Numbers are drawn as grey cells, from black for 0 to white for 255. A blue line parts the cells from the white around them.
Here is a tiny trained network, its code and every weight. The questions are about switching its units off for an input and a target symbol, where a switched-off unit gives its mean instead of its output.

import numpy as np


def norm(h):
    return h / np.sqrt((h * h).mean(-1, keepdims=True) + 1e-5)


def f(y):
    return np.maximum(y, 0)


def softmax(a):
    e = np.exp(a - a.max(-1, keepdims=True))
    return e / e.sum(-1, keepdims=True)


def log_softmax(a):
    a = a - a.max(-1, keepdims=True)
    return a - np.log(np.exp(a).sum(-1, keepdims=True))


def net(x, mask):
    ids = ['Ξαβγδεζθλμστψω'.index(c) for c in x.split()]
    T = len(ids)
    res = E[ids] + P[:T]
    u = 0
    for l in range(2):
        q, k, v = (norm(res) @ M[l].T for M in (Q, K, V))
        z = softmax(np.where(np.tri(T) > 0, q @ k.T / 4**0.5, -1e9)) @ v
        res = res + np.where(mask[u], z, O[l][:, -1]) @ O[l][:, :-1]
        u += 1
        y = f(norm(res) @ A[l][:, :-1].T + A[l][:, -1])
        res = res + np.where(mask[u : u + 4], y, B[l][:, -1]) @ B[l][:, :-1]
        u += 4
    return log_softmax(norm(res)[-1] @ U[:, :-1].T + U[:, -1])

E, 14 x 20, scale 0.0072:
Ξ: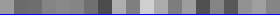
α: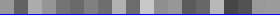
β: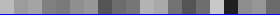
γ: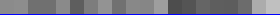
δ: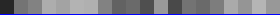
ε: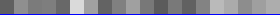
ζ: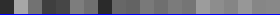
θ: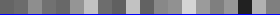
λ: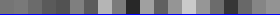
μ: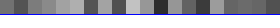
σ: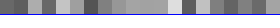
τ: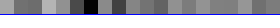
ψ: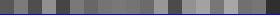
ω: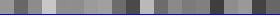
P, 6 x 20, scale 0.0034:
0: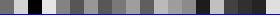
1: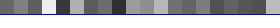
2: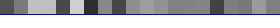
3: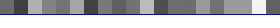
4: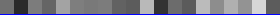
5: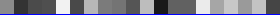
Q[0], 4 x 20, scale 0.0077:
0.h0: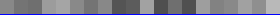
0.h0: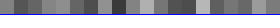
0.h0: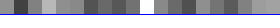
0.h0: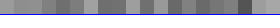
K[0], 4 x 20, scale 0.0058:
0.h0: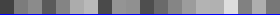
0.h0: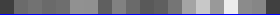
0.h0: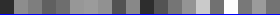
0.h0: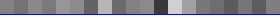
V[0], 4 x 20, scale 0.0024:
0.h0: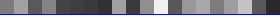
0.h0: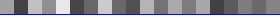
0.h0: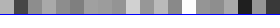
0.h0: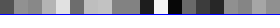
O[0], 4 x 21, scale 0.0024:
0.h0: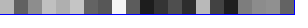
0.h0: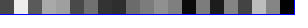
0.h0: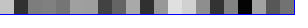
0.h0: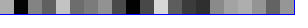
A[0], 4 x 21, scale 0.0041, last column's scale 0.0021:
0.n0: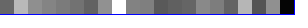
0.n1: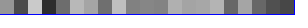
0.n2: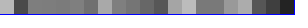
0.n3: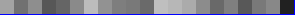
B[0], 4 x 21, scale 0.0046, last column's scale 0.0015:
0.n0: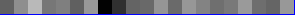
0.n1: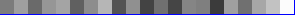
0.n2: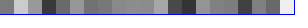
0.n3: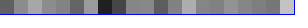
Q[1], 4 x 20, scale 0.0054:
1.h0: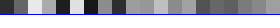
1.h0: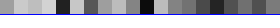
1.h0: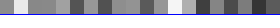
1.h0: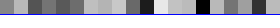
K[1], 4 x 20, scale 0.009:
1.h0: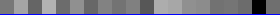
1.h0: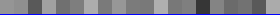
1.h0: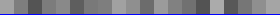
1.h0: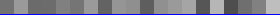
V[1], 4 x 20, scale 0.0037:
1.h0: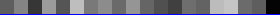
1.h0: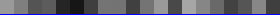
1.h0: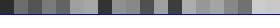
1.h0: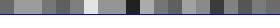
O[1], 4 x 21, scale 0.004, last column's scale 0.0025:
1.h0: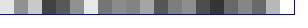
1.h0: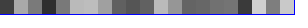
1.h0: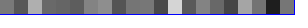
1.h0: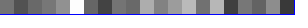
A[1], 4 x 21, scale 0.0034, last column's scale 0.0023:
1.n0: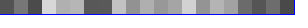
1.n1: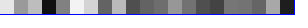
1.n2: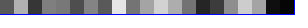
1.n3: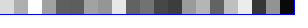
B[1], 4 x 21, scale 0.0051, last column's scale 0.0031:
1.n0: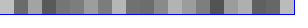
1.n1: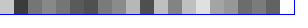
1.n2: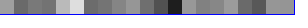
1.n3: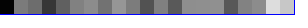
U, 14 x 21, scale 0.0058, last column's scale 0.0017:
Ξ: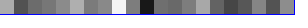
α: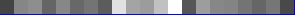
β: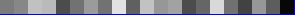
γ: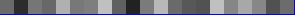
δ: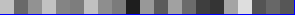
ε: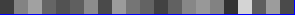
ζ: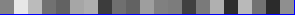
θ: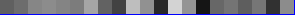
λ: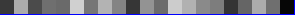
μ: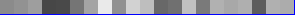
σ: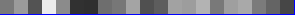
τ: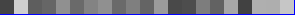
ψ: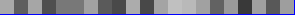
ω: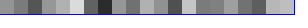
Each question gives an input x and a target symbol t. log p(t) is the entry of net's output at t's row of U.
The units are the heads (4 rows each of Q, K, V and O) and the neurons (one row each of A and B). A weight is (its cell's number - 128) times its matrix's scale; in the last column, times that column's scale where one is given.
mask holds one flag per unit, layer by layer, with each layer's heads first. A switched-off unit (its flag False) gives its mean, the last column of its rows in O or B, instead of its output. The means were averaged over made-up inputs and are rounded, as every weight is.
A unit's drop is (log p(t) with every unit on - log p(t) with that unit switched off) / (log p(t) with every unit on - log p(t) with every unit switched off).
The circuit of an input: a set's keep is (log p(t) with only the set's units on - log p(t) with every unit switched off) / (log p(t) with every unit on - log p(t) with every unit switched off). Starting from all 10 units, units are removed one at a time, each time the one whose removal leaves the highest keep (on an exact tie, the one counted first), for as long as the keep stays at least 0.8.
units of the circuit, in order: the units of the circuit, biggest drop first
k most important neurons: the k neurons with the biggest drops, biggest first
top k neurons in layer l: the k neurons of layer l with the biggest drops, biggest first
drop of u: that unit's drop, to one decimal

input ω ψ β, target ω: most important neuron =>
[0.n1]
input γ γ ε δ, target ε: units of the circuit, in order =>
[1.h0; 1.n3]
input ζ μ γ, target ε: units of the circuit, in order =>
[0.h0; 0.n0]
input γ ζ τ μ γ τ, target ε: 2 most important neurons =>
[1.n3; 0.n0]
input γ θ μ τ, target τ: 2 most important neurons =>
[0.n2; 1.n1]
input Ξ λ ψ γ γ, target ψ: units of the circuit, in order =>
[1.h0; 1.n1]
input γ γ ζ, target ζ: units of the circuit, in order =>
[1.h0; 0.n0; 0.h0]
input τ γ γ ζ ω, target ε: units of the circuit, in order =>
[0.h0; 1.n3]
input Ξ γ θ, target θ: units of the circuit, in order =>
[1.h0; 1.n1; 0.n3]
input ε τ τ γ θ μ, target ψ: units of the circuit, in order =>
[0.h0; 0.n2]
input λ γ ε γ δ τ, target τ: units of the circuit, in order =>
[1.h0; 0.n2]
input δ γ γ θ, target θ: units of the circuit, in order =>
[1.h0; 1.n1]
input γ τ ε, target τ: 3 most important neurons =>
[0.n1; 1.n1; 1.n0]
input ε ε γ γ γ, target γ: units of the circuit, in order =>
[1.h0]
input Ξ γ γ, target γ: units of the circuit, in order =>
[0.h0; 1.h0]
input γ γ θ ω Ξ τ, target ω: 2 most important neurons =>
[0.n2; 1.n1]
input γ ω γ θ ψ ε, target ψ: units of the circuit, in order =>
[1.h0; 1.n1]
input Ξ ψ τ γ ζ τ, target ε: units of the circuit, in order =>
[0.h0; 1.n3]
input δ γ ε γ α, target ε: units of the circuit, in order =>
[1.h0; 1.n3]
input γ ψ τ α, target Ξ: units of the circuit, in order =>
[0.h0]
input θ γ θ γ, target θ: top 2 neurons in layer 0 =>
[0.n3; 0.n2]
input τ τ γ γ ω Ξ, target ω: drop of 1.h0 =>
0.2
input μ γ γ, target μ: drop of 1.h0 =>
0.5
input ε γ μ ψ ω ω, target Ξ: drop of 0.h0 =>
0.6
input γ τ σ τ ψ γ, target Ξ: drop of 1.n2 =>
0.0
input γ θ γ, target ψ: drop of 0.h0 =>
1.3
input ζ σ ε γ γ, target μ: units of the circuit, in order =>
[0.h0]
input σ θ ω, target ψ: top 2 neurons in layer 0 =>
[0.n2; 0.n3]
